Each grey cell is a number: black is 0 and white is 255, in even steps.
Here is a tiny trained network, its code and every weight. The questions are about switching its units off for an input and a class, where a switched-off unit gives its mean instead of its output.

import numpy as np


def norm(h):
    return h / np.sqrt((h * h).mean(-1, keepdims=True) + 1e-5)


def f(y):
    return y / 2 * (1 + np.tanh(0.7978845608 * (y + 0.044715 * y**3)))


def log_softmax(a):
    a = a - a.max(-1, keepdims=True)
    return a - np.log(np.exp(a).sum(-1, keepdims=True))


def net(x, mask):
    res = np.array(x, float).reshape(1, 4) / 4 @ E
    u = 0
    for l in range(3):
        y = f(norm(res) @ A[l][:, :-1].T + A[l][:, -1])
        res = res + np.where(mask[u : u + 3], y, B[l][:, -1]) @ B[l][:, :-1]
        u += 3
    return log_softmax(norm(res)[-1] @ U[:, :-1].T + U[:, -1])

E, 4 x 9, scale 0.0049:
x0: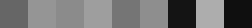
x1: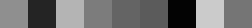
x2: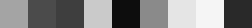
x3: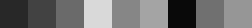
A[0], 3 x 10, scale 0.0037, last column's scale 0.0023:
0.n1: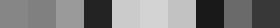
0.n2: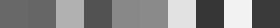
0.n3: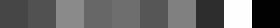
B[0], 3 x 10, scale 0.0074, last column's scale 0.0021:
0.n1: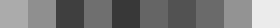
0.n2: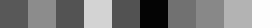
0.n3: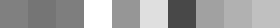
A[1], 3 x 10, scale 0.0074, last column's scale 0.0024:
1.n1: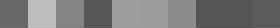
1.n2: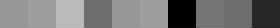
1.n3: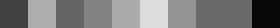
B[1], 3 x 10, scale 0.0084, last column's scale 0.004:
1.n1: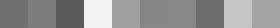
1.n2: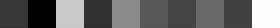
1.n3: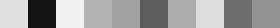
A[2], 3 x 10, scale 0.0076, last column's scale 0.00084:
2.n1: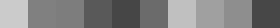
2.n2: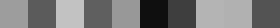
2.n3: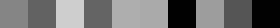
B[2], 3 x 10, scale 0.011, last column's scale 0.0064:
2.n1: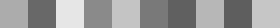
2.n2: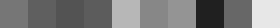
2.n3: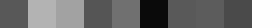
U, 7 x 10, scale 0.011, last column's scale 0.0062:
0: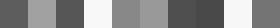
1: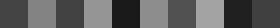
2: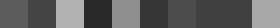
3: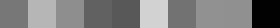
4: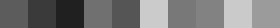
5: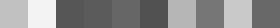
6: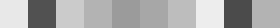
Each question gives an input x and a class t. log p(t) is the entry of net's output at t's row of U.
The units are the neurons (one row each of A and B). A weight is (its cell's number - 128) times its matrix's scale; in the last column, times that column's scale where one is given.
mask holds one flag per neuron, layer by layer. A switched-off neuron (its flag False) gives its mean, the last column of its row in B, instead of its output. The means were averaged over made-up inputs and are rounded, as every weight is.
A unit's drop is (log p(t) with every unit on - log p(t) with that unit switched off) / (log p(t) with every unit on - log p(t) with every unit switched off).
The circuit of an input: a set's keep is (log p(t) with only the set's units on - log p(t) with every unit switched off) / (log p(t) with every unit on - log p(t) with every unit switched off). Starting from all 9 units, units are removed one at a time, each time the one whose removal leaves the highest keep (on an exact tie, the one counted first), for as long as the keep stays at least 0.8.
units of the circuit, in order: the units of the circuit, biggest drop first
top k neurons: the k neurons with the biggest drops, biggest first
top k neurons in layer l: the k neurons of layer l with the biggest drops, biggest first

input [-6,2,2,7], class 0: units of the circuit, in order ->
1.n2
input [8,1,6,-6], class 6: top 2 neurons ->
1.n2; 2.n3
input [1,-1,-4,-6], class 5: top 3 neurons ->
1.n2; 2.n3; 1.n3
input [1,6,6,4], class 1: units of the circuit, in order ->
1.n2; 2.n1
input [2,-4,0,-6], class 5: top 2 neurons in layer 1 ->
1.n3; 1.n1
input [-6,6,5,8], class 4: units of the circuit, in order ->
1.n2; 2.n3
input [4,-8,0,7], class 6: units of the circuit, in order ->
1.n3; 1.n2
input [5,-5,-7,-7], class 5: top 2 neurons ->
0.n1; 0.n3
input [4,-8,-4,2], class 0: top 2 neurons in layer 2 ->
2.n1; 2.n3
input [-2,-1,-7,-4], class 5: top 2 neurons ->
1.n2; 0.n2
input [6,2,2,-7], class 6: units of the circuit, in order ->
1.n2; 2.n3
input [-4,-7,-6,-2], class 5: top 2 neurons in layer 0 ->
0.n1; 0.n2
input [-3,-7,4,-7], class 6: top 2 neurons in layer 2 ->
2.n1; 2.n3
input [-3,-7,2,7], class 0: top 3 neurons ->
2.n1; 0.n2; 1.n2
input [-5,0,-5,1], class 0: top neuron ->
0.n2
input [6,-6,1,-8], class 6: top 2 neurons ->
2.n1; 2.n3
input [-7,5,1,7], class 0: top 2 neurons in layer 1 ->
1.n2; 1.n3
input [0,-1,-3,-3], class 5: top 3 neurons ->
1.n2; 2.n3; 1.n3
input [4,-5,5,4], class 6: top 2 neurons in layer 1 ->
1.n3; 1.n2
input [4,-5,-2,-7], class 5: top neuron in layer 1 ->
1.n1
